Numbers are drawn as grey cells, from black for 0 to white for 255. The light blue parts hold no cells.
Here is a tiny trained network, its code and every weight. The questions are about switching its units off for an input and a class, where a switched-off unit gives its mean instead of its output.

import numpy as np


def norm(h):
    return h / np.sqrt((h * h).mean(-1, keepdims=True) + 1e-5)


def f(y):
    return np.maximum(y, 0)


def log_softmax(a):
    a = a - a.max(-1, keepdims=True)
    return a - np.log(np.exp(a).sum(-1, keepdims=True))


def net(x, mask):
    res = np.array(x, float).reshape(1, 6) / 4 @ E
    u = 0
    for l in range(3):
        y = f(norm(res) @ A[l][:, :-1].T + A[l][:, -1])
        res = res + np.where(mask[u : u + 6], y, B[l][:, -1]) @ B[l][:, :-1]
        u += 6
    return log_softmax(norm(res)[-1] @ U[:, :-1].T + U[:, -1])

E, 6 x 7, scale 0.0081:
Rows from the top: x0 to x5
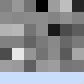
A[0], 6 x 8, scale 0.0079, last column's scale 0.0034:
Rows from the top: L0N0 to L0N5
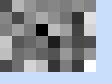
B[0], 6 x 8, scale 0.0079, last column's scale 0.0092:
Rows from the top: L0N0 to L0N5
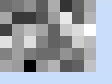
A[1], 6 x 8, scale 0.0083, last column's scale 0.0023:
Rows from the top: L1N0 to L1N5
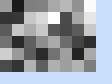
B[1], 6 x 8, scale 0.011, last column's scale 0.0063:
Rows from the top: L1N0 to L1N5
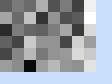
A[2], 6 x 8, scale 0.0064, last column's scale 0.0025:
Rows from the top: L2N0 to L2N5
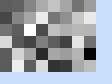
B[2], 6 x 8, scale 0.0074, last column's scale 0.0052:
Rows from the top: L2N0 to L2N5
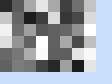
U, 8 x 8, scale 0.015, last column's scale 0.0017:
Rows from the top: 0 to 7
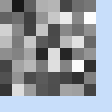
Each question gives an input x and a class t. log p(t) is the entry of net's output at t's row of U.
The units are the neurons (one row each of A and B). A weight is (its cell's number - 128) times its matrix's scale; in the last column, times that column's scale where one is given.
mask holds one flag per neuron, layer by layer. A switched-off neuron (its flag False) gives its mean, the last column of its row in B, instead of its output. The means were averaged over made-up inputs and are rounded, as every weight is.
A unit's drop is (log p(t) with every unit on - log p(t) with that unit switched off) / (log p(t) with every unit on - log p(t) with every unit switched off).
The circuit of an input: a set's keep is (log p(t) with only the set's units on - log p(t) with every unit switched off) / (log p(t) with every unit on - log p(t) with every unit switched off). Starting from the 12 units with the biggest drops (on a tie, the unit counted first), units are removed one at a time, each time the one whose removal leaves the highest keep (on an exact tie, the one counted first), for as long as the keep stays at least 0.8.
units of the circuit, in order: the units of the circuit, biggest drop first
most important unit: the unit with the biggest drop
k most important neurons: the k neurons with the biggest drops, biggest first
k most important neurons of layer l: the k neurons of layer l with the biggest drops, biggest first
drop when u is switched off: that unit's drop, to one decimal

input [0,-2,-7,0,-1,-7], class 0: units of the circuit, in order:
[L2N0 L1N0]
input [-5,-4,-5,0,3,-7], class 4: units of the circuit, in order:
[L1N1]
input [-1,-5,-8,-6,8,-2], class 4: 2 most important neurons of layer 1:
[L1N1 L1N4]
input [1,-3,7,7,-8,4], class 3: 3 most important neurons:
[L1N4 L0N3 L1N5]
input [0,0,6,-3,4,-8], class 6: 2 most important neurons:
[L0N1 L2N5]
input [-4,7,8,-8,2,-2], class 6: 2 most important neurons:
[L1N2 L2N5]
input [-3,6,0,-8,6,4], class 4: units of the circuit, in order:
[L0N0 L0N2]
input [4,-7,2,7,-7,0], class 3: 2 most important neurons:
[L0N3 L1N4]
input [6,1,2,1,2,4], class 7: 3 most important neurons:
[L0N2 L1N1 L0N1]
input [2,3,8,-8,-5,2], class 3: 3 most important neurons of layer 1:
[L1N4 L1N5 L1N0]
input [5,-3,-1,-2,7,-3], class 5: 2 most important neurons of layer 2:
[L2N4 L2N5]
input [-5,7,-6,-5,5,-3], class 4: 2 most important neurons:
[L1N1 L0N2]
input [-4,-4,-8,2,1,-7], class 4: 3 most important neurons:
[L1N1 L0N1 L2N4]
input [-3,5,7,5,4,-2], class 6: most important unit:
L1N2
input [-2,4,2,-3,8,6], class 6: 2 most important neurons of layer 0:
[L0N2 L0N3]
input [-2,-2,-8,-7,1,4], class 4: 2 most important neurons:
[L1N1 L0N1]
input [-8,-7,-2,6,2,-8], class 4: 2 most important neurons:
[L1N1 L0N1]
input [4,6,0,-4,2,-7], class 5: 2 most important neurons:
[L1N0 L2N4]
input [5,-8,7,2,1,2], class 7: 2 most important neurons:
[L1N1 L0N1]
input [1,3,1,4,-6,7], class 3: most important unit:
L0N3
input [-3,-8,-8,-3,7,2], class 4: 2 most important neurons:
[L1N1 L0N2]
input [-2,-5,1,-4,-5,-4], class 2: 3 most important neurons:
[L0N3 L2N3 L1N2]
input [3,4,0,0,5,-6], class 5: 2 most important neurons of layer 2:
[L2N4 L2N5]
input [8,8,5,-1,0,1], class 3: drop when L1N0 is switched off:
0.1
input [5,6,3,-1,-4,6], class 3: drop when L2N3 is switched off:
0.0
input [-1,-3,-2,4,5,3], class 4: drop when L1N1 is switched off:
0.2
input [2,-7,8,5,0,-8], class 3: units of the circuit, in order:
[L0N3]
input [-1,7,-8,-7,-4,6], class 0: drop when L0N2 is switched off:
0.2
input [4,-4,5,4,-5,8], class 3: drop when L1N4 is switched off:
0.1
